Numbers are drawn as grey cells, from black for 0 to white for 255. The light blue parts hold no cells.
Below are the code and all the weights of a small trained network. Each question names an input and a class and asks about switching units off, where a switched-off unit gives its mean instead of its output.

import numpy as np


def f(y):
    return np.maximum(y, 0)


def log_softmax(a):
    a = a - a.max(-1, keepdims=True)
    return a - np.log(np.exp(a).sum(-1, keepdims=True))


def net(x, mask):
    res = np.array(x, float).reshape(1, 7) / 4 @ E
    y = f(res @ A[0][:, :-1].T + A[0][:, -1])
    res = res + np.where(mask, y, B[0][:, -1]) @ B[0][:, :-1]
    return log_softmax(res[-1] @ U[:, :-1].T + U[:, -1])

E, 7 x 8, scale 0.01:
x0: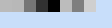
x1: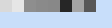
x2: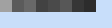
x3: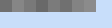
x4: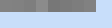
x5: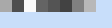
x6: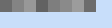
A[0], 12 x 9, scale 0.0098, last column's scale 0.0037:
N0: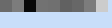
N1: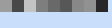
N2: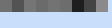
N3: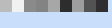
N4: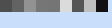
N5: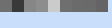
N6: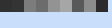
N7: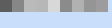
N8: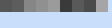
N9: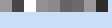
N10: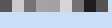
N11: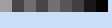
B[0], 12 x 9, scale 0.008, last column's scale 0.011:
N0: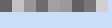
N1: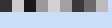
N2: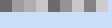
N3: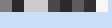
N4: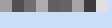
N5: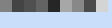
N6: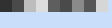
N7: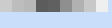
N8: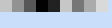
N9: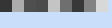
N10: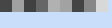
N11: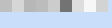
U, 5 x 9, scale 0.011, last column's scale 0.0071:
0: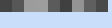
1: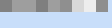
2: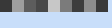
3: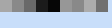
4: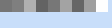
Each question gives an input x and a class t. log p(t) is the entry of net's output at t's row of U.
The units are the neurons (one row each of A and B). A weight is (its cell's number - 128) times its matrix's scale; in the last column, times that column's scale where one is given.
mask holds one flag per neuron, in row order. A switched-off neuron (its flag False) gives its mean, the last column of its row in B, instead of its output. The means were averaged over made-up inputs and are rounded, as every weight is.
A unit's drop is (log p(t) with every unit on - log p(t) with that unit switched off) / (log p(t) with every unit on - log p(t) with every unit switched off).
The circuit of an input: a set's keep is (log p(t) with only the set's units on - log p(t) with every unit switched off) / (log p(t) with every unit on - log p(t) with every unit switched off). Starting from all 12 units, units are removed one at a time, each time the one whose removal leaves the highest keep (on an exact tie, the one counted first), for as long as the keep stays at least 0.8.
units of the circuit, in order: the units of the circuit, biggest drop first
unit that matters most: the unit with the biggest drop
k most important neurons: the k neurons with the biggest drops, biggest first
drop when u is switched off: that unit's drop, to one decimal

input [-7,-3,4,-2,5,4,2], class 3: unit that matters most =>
N8
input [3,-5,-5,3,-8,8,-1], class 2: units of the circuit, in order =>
(N9, N1)
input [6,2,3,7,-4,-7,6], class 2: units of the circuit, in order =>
(N8, N7)
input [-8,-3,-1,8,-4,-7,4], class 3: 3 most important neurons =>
(N8, N5, N7)
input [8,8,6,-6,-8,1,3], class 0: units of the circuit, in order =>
(N3, N8)
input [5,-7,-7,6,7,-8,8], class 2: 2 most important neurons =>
(N10, N3)
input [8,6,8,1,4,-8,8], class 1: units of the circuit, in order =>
(N11, N8)
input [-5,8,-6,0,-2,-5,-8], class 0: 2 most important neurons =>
(N3, N11)
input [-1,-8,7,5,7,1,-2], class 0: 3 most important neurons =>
(N6, N7, N4)
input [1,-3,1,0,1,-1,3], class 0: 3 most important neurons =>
(N8, N7, N11)
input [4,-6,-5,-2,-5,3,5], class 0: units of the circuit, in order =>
(N4, N6)
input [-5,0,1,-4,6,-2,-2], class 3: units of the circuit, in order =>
(N8, N5)
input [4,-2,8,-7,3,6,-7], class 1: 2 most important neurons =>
(N11, N2)
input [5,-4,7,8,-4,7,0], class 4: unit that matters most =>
N7
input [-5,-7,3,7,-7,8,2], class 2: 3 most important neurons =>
(N9, N1, N3)
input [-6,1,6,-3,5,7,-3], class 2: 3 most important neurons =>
(N9, N1, N7)
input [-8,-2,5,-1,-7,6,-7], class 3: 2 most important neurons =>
(N8, N5)
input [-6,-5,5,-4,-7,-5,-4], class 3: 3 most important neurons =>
(N8, N5, N3)
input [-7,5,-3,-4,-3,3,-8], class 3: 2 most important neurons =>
(N8, N7)
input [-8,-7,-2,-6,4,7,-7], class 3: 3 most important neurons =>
(N8, N5, N7)
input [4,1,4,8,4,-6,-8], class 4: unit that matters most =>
N9
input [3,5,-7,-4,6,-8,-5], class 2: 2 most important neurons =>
(N10, N11)
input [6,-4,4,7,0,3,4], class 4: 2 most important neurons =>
(N8, N5)
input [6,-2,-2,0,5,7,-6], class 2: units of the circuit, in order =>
(N1, N9)
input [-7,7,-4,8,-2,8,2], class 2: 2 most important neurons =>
(N9, N1)
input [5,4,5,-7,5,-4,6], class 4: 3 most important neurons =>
(N8, N7, N5)
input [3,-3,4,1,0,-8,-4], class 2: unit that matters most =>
N10
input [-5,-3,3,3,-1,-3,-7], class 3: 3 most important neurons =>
(N8, N5, N3)
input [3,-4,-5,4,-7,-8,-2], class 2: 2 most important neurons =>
(N10, N11)
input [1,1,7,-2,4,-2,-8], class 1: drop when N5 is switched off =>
0.0
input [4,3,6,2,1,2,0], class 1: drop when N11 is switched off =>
0.4
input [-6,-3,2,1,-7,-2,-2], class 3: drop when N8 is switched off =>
0.6
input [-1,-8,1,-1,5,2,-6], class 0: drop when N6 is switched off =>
0.1
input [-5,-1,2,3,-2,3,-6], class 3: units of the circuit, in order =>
(N8)
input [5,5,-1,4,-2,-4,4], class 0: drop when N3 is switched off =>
0.6
